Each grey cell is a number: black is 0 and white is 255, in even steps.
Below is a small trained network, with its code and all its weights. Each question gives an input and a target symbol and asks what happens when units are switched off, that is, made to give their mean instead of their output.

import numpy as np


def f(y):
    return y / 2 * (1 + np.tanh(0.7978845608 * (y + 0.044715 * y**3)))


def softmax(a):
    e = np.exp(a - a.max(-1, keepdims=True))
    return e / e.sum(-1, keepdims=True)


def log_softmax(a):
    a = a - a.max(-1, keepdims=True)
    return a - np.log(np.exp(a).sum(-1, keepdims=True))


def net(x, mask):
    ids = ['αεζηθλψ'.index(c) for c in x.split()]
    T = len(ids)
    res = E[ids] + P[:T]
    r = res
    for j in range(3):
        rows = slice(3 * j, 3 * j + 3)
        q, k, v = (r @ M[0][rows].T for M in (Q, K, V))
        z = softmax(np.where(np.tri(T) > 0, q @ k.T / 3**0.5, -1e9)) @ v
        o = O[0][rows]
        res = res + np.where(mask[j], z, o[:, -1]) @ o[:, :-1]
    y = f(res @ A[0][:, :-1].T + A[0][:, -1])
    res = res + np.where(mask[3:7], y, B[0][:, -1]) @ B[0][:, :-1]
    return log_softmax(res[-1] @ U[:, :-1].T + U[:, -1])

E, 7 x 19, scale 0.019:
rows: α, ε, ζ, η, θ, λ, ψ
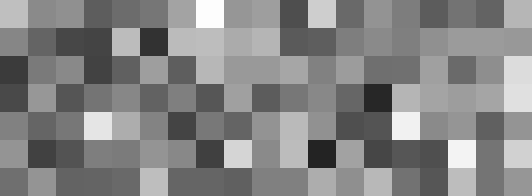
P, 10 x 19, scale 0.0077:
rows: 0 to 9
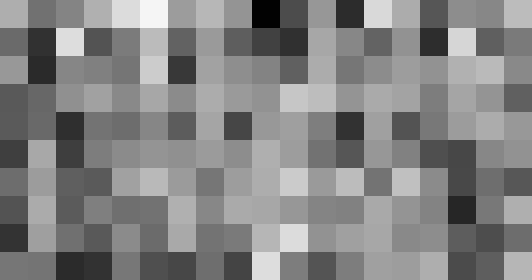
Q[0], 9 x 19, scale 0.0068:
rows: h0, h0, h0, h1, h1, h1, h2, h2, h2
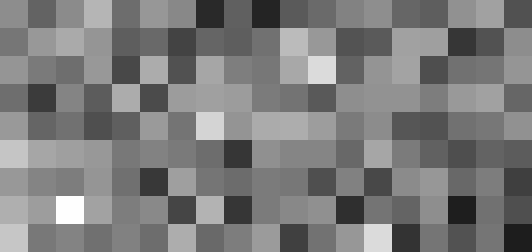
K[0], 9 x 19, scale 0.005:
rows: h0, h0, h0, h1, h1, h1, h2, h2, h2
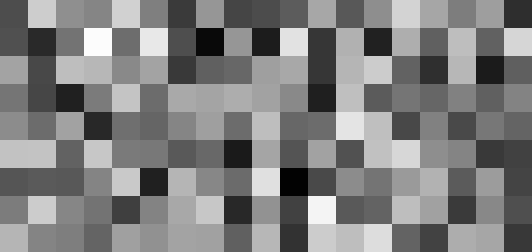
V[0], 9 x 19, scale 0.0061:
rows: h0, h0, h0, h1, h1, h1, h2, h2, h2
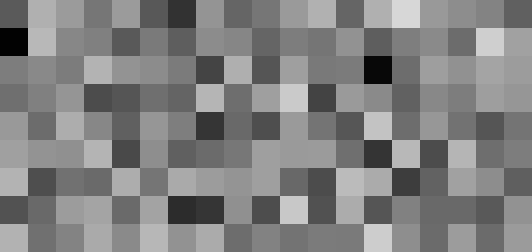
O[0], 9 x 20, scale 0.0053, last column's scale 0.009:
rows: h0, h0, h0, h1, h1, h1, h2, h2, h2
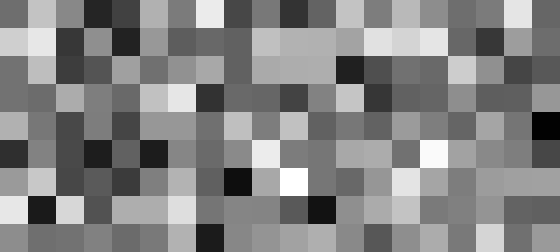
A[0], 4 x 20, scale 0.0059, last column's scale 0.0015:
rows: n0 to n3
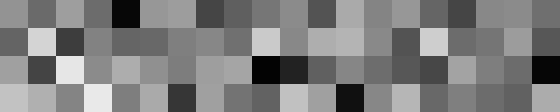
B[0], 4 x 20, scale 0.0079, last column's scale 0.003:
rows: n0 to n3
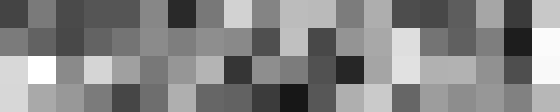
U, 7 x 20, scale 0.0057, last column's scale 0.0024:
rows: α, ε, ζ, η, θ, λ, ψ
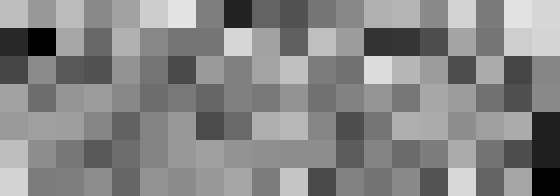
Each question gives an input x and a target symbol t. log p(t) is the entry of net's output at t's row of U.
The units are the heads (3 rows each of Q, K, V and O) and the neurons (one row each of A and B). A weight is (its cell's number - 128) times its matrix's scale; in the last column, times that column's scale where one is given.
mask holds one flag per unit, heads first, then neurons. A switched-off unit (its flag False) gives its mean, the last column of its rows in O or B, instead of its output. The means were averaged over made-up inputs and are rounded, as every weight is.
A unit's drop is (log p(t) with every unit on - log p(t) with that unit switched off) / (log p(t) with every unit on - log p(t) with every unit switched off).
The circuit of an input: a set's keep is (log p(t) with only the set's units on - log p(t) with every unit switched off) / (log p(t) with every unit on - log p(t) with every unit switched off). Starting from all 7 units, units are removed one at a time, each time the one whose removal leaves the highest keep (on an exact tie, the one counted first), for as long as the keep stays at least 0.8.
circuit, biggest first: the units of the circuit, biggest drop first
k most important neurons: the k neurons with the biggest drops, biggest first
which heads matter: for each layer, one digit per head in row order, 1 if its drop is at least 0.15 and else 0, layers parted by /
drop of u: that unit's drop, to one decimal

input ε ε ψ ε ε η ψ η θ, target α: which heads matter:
001
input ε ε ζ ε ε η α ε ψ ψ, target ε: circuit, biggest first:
(h2; n2; n3)
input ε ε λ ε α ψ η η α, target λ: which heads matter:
101
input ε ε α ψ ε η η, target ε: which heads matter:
111
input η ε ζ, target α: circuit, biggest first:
(h2; n2)
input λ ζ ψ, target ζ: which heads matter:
111
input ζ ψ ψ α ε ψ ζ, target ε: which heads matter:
111
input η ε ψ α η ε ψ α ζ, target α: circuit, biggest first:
(h2; h1; n2)
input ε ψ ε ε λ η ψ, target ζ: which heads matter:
011
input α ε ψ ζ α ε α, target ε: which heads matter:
101
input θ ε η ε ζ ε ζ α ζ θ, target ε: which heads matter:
011
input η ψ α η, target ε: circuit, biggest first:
(h2; h1; h0; n2)
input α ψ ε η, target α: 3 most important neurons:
(n2; n0; n1)
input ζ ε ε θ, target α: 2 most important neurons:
(n3; n0)
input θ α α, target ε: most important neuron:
(n3)
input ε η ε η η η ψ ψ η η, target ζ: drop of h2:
-0.1
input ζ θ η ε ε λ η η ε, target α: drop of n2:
-0.1
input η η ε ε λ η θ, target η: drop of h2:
0.3
